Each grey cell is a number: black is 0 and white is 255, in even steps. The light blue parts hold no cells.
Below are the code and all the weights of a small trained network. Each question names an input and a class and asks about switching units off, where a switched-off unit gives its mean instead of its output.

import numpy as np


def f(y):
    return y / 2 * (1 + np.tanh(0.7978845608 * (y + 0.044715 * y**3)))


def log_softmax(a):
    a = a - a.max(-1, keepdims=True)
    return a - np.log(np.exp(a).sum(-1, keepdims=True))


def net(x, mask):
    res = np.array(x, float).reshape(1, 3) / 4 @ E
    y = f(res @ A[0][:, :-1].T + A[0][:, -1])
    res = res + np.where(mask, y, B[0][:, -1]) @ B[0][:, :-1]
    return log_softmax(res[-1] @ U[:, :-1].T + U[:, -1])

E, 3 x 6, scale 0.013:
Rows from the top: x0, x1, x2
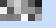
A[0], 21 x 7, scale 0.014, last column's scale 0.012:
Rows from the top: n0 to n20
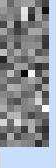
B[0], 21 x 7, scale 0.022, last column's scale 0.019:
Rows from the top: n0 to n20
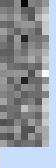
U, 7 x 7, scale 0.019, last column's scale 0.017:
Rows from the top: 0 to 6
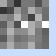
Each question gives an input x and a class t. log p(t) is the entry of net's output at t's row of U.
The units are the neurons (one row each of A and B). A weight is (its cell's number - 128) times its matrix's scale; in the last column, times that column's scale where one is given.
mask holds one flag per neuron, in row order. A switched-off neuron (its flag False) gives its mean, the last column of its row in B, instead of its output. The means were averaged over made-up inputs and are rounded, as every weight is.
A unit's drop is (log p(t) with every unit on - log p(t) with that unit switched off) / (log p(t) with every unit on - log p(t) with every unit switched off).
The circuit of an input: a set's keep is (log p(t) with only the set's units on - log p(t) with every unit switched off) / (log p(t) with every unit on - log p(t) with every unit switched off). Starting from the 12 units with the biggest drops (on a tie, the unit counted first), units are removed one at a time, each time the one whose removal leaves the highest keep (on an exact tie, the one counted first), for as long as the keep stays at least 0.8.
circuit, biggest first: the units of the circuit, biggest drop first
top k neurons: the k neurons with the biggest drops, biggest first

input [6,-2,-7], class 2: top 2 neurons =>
(n10, n18)
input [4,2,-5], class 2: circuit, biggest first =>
(n10)
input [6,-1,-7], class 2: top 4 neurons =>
(n10, n18, n14, n4)
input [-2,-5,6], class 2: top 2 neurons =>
(n2, n17)
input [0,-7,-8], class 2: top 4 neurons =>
(n10, n18, n17, n15)
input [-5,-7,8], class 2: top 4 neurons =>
(n2, n17, n1, n15)
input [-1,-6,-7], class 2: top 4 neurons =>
(n10, n18, n17, n15)
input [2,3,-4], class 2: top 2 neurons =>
(n10, n18)
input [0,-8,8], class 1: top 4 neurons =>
(n19, n10, n3, n8)
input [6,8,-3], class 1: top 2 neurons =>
(n17, n7)
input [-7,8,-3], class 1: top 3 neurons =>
(n17, n7, n0)
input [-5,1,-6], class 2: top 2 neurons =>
(n10, n18)
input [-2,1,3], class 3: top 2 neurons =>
(n10, n18)
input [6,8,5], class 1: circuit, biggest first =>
(n17)
